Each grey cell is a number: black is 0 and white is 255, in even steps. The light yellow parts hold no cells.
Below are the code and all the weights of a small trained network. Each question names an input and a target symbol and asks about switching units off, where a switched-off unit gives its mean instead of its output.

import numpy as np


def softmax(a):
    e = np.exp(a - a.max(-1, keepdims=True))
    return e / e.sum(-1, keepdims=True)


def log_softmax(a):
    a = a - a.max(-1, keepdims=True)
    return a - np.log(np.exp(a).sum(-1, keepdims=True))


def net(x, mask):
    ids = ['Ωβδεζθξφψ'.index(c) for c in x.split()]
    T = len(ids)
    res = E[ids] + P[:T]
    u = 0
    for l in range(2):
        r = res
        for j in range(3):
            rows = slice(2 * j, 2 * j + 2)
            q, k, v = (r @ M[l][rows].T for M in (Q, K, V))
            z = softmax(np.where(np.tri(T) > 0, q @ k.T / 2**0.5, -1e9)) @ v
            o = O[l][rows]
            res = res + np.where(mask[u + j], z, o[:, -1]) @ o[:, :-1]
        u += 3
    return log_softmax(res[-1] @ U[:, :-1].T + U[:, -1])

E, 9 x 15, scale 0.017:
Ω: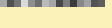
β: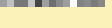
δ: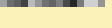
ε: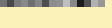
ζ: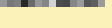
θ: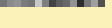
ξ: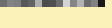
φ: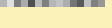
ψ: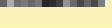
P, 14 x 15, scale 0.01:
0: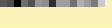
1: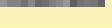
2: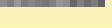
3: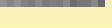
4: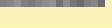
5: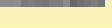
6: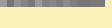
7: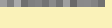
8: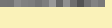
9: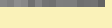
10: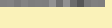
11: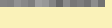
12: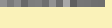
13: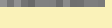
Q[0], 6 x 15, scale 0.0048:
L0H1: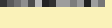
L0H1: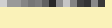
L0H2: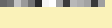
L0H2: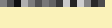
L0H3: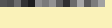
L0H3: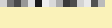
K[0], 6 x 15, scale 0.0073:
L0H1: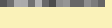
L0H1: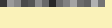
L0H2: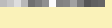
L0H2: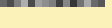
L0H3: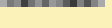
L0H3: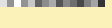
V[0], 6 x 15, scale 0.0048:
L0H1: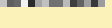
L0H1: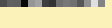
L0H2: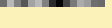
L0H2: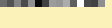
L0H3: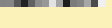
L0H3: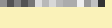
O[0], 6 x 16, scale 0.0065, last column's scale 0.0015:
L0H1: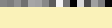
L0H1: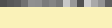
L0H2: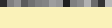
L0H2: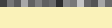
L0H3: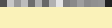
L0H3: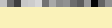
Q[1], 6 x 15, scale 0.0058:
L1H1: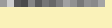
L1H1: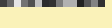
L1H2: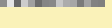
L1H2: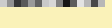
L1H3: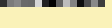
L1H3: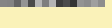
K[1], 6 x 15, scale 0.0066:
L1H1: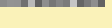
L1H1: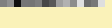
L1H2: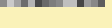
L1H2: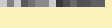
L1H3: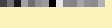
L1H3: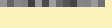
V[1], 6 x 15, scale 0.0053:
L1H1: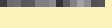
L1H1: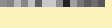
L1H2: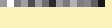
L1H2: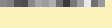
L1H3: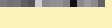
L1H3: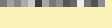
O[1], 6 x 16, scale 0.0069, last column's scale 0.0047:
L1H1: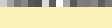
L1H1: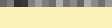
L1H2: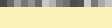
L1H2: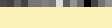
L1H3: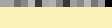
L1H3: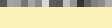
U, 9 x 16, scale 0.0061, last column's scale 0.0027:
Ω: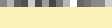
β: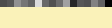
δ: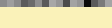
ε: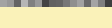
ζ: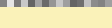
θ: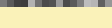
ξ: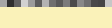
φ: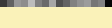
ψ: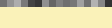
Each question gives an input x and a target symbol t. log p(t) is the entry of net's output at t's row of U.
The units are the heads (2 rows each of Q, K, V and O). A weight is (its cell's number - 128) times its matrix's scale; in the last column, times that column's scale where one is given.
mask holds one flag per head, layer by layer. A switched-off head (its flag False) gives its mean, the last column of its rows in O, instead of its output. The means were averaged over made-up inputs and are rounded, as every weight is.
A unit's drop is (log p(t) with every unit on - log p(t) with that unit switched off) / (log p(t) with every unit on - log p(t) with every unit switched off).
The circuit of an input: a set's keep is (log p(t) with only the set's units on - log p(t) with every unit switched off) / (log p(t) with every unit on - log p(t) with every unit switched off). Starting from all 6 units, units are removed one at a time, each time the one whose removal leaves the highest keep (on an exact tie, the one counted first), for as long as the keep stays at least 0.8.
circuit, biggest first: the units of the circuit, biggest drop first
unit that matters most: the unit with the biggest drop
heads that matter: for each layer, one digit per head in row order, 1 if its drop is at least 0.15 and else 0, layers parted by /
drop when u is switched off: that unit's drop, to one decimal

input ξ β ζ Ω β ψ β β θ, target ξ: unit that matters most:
L1H1
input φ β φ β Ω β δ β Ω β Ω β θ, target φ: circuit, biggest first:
(L1H1, L1H3, L0H1, L0H2)
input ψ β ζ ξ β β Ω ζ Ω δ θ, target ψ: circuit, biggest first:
(L0H3, L1H1)
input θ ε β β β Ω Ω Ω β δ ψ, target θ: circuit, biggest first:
(L1H3, L0H2, L0H1)
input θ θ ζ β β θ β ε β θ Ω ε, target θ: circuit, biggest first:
(L1H3, L0H2, L0H1)
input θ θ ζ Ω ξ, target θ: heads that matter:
010 / 001
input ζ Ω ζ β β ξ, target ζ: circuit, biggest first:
(L0H3, L1H2)
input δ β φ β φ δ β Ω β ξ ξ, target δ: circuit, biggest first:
(L1H2, L0H1, L1H3)
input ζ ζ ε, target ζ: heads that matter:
001 / 000
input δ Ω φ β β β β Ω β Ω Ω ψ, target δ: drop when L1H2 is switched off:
0.8
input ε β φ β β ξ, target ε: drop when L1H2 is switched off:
0.3
